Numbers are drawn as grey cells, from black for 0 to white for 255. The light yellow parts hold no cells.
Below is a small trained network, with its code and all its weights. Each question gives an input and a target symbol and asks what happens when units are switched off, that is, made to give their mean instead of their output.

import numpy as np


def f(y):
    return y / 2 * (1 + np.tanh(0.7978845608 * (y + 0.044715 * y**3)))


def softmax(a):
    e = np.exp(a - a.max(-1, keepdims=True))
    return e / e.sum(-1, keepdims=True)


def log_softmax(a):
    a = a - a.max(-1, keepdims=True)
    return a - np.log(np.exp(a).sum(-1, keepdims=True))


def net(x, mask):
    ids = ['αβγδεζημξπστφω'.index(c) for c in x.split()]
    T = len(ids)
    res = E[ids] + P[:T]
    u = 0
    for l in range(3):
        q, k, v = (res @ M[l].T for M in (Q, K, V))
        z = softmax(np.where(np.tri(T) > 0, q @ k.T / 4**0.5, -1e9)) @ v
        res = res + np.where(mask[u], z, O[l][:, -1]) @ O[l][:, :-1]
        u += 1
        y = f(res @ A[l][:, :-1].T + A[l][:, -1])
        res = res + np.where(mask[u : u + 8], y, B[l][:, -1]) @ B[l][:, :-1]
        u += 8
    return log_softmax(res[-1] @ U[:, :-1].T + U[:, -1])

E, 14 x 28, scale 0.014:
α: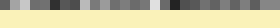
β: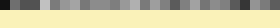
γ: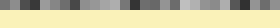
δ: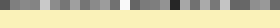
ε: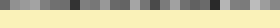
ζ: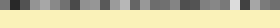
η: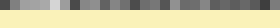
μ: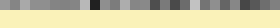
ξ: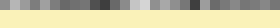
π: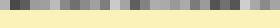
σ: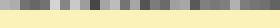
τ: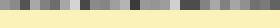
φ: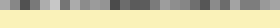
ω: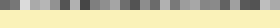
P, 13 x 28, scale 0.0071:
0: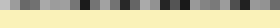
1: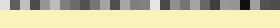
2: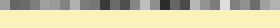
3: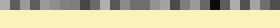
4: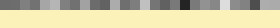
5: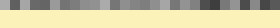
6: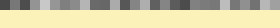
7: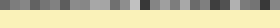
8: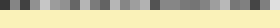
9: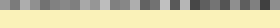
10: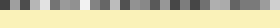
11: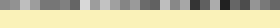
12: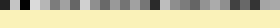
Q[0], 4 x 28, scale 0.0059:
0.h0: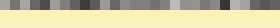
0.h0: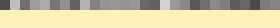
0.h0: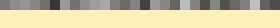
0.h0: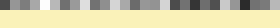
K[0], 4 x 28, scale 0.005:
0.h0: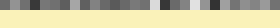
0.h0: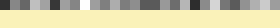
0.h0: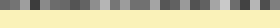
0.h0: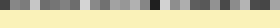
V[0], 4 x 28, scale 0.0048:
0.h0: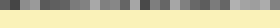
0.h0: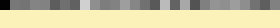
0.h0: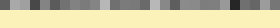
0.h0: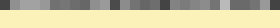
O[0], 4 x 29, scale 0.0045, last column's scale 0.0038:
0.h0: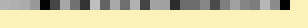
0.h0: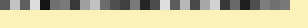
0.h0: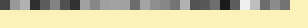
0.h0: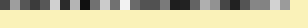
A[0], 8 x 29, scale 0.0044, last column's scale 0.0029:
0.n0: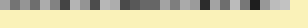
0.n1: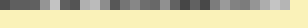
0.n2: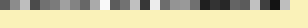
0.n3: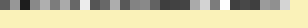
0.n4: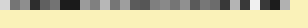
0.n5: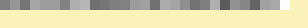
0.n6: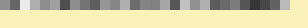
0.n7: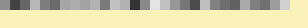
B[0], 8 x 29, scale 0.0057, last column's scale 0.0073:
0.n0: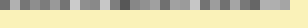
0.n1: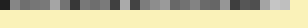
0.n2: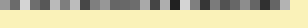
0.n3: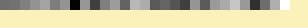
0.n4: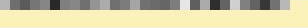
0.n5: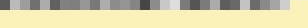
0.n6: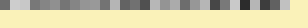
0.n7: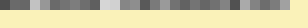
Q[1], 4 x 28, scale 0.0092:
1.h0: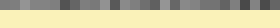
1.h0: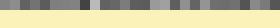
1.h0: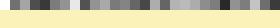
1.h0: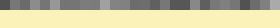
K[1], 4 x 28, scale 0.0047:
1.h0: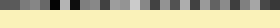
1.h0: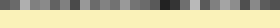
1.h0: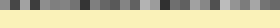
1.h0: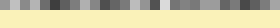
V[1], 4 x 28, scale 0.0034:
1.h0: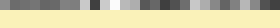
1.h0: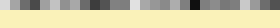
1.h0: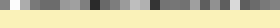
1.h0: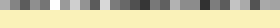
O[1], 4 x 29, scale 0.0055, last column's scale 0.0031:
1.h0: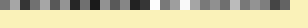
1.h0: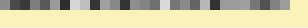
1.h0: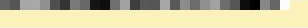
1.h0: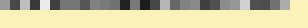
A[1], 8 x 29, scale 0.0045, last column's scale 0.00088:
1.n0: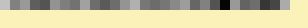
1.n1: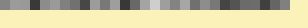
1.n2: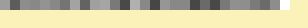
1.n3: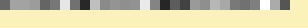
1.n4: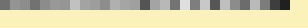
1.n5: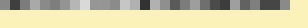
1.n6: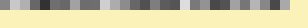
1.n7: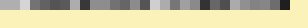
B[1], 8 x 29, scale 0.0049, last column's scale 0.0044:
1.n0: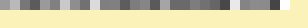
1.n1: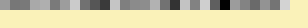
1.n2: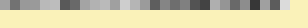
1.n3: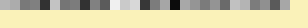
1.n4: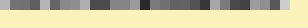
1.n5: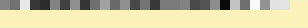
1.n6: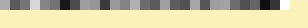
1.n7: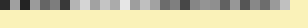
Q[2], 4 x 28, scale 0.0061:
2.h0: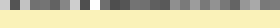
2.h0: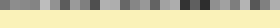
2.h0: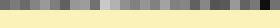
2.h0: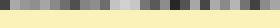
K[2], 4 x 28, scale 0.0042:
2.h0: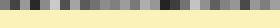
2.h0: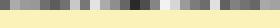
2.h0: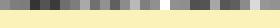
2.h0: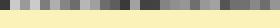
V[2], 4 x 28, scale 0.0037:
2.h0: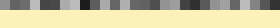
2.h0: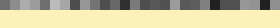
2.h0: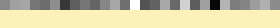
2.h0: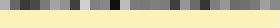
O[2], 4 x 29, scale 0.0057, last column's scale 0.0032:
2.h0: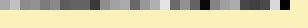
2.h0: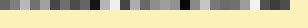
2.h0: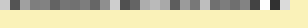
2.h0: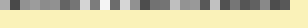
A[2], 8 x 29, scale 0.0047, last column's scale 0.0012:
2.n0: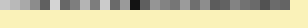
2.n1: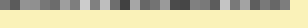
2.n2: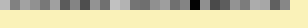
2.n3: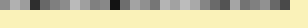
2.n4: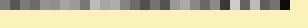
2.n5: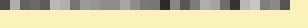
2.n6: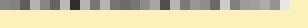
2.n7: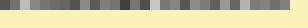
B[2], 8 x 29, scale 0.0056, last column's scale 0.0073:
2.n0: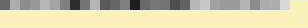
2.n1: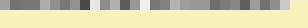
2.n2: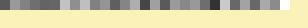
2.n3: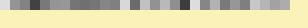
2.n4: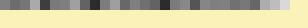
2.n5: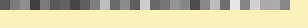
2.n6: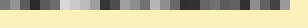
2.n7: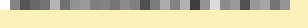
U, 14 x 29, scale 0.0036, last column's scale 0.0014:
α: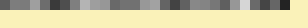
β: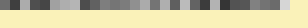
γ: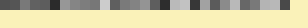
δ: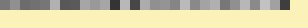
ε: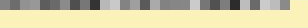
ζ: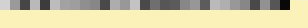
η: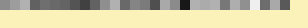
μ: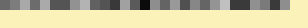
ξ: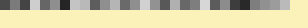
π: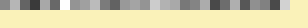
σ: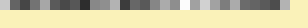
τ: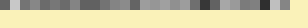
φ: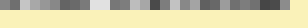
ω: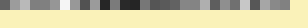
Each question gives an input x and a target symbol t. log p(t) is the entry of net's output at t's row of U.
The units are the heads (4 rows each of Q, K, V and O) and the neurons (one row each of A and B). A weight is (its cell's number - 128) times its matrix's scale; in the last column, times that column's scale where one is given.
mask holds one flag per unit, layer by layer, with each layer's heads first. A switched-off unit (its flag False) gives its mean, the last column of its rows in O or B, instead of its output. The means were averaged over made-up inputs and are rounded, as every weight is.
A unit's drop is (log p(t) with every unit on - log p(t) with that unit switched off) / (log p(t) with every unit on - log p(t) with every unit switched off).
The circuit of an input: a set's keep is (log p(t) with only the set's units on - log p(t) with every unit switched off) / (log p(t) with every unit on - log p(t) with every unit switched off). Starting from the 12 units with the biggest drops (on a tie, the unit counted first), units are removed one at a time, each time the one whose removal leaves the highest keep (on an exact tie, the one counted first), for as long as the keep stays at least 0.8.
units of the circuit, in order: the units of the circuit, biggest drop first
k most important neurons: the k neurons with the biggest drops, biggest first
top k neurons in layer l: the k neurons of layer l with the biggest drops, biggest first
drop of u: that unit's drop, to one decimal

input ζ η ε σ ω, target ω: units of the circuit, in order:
[2.h0; 1.h0; 0.n0]
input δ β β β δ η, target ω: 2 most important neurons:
[2.n0; 1.n1]
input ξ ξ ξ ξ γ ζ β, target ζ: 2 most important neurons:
[1.n3; 0.n3]
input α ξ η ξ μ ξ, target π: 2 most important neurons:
[1.n0; 0.n3]
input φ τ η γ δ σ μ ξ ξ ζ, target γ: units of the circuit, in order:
[0.n4; 1.n5; 2.n4; 2.n2]
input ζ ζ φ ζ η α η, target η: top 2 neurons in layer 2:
[2.n5; 2.n2]
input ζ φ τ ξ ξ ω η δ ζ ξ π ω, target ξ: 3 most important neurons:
[1.n7; 0.n0; 0.n6]
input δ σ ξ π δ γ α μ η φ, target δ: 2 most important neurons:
[2.n0; 0.n0]
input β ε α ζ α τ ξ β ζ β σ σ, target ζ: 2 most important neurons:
[1.n6; 2.n4]
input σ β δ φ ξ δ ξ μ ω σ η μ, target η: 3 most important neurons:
[1.n5; 2.n3; 0.n6]
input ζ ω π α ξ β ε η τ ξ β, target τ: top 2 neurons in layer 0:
[0.n7; 0.n5]
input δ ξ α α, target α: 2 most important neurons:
[1.n6; 1.n7]
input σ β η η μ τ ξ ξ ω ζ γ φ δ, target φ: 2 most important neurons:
[0.n3; 2.n1]
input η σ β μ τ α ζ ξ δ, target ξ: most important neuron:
[0.n3]
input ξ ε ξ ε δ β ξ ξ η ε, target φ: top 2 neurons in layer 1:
[1.n2; 1.n6]
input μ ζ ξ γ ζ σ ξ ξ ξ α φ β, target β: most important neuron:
[0.n2]
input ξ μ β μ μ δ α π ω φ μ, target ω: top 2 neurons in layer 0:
[0.n0; 0.n5]
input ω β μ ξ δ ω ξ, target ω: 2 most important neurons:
[0.n0; 0.n3]
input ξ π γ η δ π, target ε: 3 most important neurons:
[2.n2; 0.n7; 1.n5]
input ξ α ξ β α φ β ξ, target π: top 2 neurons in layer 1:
[1.n0; 1.n1]
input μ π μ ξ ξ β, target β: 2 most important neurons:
[0.n2; 1.n5]
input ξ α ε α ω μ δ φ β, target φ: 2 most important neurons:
[0.n3; 2.n1]
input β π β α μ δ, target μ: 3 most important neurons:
[1.n4; 0.n6; 1.n6]
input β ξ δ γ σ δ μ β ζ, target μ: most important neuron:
[0.n0]
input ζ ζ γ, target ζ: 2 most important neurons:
[1.n3; 0.n3]
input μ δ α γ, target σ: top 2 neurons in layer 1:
[1.n6; 1.n1]
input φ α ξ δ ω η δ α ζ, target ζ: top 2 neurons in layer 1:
[1.n3; 1.n5]
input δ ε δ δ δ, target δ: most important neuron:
[2.n5]
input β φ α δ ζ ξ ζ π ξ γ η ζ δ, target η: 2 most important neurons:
[1.n3; 2.n5]
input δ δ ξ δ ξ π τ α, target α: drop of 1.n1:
0.1
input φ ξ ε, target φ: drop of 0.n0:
0.1
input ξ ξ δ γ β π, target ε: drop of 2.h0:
0.2
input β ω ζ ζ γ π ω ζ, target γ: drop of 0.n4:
0.2
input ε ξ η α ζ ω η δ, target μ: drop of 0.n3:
0.1
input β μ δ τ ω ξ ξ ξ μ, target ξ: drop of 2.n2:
0.0
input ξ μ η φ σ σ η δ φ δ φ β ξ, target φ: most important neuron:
[0.n0]
